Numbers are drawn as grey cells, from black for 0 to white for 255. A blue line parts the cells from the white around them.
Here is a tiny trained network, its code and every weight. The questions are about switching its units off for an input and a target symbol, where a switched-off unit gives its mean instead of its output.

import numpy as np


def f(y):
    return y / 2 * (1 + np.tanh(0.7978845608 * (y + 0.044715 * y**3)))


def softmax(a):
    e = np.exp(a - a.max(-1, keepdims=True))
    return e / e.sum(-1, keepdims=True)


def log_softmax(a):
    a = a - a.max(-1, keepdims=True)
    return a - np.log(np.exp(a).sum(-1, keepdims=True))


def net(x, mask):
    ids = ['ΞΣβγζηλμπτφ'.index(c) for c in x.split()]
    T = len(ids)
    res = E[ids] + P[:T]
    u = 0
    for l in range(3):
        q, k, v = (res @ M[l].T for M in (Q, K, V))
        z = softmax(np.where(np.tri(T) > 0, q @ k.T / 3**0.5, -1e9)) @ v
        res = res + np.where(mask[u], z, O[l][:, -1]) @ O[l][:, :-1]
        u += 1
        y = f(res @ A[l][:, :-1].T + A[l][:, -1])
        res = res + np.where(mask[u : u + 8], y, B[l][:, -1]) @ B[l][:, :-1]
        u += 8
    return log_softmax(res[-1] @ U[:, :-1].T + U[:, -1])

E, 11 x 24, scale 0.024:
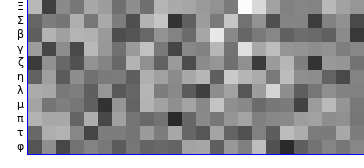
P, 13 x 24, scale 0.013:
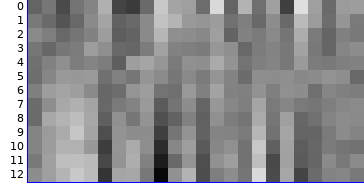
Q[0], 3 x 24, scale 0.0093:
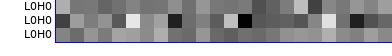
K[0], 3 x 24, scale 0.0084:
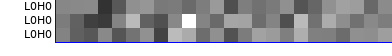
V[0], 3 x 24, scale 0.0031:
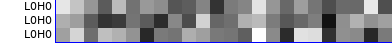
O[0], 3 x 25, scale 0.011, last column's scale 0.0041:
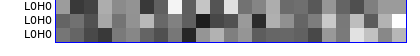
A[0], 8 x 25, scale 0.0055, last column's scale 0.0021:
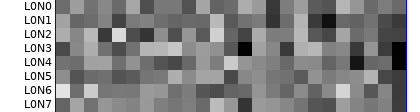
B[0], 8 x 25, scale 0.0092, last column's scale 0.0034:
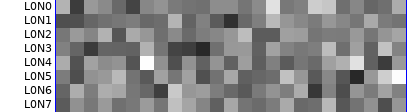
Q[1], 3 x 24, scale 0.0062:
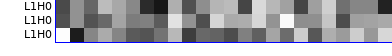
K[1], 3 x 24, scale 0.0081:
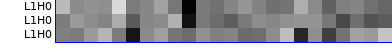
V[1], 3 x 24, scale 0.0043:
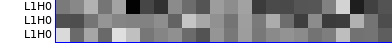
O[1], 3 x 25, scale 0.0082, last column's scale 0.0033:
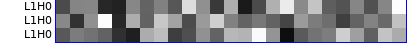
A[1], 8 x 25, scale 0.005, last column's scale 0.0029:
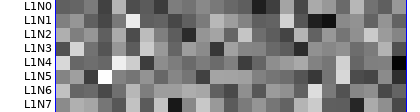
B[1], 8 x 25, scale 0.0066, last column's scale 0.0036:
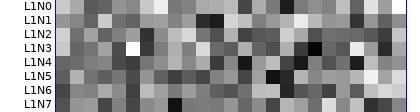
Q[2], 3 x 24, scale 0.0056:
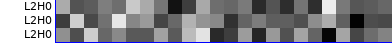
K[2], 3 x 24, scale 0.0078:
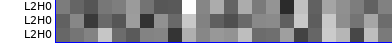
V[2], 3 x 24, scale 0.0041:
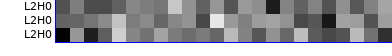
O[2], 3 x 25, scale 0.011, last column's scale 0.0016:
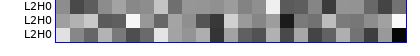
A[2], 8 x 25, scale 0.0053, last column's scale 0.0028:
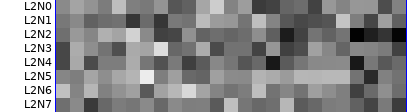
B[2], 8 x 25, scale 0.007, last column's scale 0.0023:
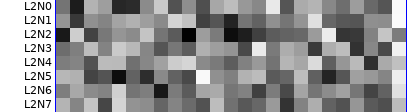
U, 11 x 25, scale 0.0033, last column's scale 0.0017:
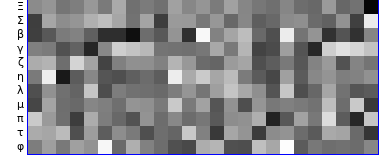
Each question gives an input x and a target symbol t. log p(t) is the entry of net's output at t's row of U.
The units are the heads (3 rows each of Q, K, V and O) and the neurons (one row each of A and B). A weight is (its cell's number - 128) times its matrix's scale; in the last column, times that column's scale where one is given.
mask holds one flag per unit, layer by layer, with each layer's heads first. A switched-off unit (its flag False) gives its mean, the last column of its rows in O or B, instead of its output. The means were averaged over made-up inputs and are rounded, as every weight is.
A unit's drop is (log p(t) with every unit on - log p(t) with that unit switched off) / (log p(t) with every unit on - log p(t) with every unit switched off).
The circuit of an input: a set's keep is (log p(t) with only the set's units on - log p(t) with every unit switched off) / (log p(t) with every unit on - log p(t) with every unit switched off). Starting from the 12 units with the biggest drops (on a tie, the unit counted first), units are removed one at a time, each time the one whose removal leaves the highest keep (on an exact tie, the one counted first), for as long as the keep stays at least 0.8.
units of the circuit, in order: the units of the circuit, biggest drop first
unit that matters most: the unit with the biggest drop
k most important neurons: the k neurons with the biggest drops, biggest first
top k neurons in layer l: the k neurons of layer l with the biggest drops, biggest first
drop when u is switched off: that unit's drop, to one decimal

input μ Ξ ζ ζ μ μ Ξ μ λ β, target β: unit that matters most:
L0H0
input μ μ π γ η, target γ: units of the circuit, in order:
[L1H0, L2N1, L1N5]
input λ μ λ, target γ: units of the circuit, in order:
[L0H0, L1N6, L0N0]
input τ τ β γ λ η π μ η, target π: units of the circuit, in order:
[L1H0, L1N3, L2N7]
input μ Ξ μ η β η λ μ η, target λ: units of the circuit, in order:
[L2H0, L1H0, L2N1]
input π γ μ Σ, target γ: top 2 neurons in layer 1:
[L1N5, L1N2]
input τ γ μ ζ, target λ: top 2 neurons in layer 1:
[L1N5, L1N2]
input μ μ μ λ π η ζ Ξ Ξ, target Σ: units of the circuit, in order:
[L1H0, L0H0, L2H0, L2N6]
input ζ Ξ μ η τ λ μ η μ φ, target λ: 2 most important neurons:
[L2N4, L0N0]
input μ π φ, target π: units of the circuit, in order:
[L1H0, L1N3]
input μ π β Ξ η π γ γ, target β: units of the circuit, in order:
[L0H0, L1N4]
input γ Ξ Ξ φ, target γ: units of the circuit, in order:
[L1H0, L2N1]
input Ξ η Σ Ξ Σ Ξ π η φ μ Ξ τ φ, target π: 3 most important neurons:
[L1N3, L0N7, L2N7]
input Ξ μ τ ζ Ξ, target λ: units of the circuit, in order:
[L2H0, L0H0]
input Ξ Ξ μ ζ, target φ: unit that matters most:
L1N2
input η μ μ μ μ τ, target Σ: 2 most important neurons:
[L2N3, L1N0]
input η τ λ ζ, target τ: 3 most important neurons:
[L1N0, L2N0, L2N3]
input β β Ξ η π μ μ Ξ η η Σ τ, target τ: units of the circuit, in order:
[L0H0, L1N0, L2N0, L2N3]
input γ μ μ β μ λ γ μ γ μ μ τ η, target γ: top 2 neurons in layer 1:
[L1N5, L1N3]
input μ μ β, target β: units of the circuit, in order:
[L1H0, L0N0]
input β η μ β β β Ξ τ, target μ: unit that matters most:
L2H0
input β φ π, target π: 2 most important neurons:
[L1N3, L0N6]
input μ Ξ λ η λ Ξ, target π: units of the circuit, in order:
[L1H0, L1N2, L0H0]
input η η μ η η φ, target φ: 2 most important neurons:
[L1N1, L0N2]
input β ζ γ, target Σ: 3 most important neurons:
[L1N4, L2N6, L0N2]
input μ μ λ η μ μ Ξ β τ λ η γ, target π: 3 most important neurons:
[L1N2, L0N0, L0N1]
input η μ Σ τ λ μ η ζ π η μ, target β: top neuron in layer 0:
[L0N5]
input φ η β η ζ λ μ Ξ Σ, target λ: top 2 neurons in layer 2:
[L2N4, L2N0]
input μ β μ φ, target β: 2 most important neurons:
[L1N1, L0N4]
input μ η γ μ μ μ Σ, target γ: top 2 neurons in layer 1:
[L1N5, L1N3]
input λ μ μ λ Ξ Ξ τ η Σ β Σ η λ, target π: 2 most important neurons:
[L1N2, L0N0]
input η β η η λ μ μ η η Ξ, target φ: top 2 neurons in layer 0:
[L0N2, L0N0]
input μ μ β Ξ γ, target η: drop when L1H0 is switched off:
0.3
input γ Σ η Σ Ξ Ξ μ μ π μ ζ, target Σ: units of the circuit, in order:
[L2N3]
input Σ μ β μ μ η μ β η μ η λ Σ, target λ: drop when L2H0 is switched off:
0.6
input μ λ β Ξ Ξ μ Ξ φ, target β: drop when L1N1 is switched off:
0.2
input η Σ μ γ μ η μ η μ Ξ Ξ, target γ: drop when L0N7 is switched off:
0.0
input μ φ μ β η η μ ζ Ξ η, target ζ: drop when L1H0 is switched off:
0.1
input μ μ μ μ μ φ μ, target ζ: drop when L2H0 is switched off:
0.7
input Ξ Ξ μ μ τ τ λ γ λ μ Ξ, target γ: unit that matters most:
L0H0
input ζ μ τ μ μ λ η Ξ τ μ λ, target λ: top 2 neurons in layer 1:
[L1N6, L1N0]
